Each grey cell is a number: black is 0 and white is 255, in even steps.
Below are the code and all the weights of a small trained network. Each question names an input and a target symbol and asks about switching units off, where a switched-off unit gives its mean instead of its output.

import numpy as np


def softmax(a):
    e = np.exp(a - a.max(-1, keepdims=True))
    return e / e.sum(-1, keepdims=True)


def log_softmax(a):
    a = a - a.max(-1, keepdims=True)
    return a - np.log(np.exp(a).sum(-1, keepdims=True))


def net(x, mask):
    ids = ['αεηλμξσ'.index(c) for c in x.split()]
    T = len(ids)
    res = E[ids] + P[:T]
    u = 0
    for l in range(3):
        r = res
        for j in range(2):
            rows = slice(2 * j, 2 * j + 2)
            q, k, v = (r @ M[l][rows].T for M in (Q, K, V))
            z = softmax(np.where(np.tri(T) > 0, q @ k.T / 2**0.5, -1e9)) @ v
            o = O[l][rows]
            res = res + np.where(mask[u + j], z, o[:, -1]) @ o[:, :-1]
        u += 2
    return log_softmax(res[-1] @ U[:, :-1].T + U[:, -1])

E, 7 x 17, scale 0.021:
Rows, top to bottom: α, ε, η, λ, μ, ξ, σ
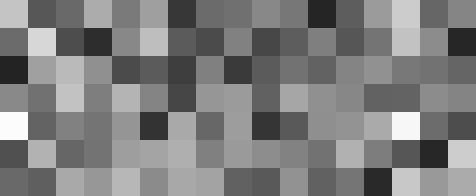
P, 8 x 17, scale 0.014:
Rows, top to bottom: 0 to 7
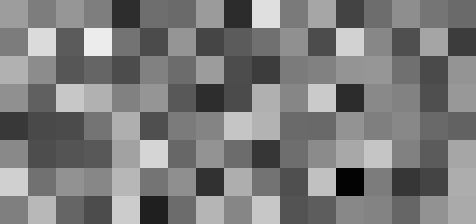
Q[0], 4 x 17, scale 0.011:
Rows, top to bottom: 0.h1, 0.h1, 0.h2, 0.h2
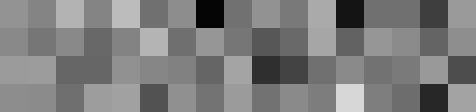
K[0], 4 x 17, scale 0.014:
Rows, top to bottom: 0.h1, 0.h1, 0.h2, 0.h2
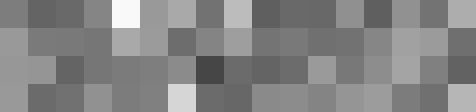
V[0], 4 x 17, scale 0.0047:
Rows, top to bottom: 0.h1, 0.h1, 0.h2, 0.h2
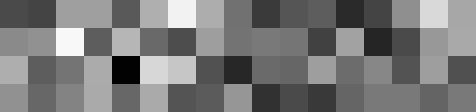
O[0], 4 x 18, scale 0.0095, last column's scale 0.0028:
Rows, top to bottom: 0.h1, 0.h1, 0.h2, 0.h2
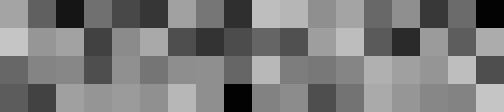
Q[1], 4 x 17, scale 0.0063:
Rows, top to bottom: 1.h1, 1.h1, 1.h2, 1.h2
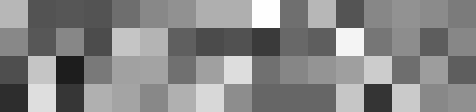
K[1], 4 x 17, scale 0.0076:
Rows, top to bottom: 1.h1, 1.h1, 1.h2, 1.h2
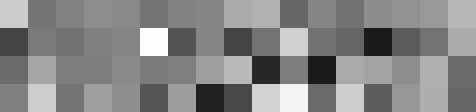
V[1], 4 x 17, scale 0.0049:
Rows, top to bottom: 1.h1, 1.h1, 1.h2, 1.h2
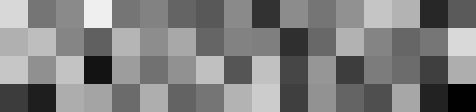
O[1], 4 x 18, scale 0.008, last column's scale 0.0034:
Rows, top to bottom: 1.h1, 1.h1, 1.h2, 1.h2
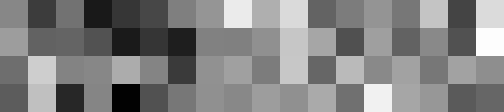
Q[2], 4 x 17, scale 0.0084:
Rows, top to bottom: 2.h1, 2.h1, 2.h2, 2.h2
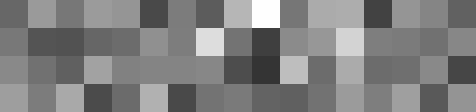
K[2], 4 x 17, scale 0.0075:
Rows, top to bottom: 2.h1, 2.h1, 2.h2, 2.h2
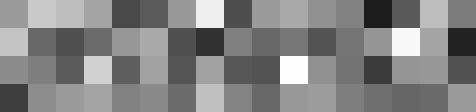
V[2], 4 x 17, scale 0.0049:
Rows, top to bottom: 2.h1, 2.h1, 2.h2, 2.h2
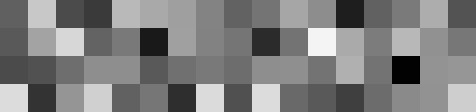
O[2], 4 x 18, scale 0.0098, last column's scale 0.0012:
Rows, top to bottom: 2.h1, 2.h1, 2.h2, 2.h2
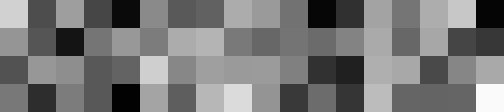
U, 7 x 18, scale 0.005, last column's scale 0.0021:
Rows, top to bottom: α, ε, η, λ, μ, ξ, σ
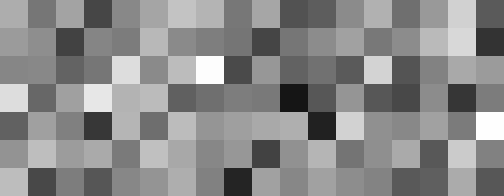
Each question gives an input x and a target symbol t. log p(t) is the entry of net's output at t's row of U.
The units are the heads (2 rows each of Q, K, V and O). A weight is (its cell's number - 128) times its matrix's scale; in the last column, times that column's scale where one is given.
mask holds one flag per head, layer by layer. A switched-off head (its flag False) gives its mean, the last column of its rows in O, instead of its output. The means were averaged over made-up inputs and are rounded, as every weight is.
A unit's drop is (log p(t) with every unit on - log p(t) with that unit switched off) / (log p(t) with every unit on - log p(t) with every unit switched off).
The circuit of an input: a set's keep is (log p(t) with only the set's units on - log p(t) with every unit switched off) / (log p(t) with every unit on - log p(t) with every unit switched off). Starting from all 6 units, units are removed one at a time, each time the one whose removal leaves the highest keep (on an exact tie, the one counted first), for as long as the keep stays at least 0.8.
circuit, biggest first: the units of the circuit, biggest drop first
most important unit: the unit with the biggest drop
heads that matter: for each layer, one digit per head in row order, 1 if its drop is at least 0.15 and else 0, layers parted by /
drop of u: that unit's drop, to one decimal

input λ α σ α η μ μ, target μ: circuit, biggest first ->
1.h1; 0.h1
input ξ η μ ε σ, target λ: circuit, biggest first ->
1.h2; 0.h2; 0.h1
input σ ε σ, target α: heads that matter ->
00 / 00 / 10
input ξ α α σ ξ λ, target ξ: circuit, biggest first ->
2.h1
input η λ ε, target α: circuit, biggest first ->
2.h1; 0.h2
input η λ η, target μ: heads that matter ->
10 / 11 / 01
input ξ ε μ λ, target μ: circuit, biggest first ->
0.h1; 1.h1
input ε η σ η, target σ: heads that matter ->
10 / 00 / 00
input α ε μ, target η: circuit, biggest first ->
2.h1; 0.h1
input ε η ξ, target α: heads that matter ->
00 / 01 / 10
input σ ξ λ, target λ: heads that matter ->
10 / 01 / 00
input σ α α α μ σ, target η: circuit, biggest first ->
2.h1; 0.h2
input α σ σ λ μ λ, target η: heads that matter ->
10 / 00 / 10
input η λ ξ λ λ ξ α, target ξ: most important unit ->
1.h2
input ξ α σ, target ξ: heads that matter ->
00 / 00 / 10
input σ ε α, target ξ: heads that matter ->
10 / 01 / 10
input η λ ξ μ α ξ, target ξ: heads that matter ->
10 / 00 / 10
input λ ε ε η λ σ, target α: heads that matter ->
00 / 00 / 10
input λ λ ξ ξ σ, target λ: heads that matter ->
11 / 01 / 00
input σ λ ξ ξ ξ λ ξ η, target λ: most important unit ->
0.h2
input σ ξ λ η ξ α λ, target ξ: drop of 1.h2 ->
0.2
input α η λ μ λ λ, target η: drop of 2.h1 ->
0.5
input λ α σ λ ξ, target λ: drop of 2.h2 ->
0.0
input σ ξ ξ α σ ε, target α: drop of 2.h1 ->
0.7
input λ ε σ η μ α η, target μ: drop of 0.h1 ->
0.7
